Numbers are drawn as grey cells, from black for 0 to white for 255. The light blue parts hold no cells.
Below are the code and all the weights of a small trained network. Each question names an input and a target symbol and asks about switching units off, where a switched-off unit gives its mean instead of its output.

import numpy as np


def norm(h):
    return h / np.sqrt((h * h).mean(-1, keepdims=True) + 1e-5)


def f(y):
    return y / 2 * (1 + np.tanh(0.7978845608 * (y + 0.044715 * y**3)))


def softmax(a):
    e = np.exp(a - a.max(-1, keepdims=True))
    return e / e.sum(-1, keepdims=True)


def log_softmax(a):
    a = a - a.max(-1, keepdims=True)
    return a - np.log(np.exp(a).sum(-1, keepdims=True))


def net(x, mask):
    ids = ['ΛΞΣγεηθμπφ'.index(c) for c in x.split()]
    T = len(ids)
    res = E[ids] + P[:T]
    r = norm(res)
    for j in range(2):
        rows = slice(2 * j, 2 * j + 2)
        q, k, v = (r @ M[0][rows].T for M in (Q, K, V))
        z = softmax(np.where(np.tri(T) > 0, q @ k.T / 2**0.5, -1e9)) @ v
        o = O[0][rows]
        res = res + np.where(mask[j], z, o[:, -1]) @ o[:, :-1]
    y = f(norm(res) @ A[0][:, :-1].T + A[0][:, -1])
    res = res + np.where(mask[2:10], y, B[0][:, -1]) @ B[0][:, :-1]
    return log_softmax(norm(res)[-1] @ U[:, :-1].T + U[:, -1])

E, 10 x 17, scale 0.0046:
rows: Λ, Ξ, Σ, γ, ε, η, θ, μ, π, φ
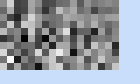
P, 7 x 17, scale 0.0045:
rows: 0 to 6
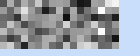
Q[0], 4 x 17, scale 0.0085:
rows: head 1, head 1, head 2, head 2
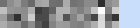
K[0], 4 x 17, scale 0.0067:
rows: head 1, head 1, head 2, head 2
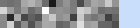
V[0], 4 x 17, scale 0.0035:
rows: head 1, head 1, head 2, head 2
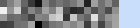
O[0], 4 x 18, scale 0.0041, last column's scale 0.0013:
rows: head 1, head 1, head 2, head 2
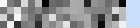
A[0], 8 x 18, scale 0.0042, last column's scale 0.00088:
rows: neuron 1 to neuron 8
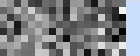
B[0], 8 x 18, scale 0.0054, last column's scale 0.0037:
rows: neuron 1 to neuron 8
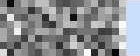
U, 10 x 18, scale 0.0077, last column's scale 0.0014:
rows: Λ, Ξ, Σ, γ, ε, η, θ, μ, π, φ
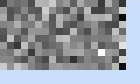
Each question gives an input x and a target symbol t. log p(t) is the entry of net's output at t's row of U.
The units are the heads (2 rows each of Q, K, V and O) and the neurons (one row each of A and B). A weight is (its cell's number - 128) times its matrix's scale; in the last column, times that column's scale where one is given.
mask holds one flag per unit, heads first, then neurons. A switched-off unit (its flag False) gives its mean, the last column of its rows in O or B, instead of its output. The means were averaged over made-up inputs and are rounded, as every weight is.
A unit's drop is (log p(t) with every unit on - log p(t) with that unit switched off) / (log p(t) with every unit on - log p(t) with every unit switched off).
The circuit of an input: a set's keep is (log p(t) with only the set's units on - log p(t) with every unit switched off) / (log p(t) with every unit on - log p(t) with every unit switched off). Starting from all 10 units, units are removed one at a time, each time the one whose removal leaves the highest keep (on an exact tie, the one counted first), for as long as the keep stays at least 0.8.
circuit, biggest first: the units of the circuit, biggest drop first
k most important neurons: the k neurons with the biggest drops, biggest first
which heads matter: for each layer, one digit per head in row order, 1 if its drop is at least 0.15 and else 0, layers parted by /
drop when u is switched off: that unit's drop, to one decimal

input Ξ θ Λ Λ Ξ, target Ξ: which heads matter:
00
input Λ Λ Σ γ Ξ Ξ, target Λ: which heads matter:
00
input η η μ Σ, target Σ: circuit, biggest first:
[head 1; neuron 7]
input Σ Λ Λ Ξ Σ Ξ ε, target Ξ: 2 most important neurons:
[neuron 8; neuron 4]
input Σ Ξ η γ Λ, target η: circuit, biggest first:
[head 2]
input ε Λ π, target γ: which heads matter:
01
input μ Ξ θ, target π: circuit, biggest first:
[head 2; neuron 3]
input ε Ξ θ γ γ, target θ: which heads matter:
10
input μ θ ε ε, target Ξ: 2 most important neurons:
[neuron 8; neuron 7]
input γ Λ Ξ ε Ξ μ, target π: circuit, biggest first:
[neuron 3; neuron 6; head 2]
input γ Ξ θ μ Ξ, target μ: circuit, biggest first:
[head 2; neuron 2]
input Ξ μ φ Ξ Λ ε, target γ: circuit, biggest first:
[head 2; neuron 5]
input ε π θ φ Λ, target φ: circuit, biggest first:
[head 2; head 1]
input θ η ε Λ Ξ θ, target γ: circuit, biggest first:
[head 2; neuron 5]
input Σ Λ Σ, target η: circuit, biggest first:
[neuron 4; neuron 3]
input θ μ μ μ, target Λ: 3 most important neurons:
[neuron 4; neuron 7; neuron 6]
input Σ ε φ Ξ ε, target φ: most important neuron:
[neuron 8]
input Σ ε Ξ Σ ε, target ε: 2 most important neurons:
[neuron 7; neuron 8]
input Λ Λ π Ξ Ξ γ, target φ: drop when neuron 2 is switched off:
0.4
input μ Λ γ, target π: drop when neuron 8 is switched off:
0.0
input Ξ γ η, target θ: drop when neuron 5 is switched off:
0.1
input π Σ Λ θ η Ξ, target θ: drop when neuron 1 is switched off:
0.2
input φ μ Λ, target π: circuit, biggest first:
[neuron 3]
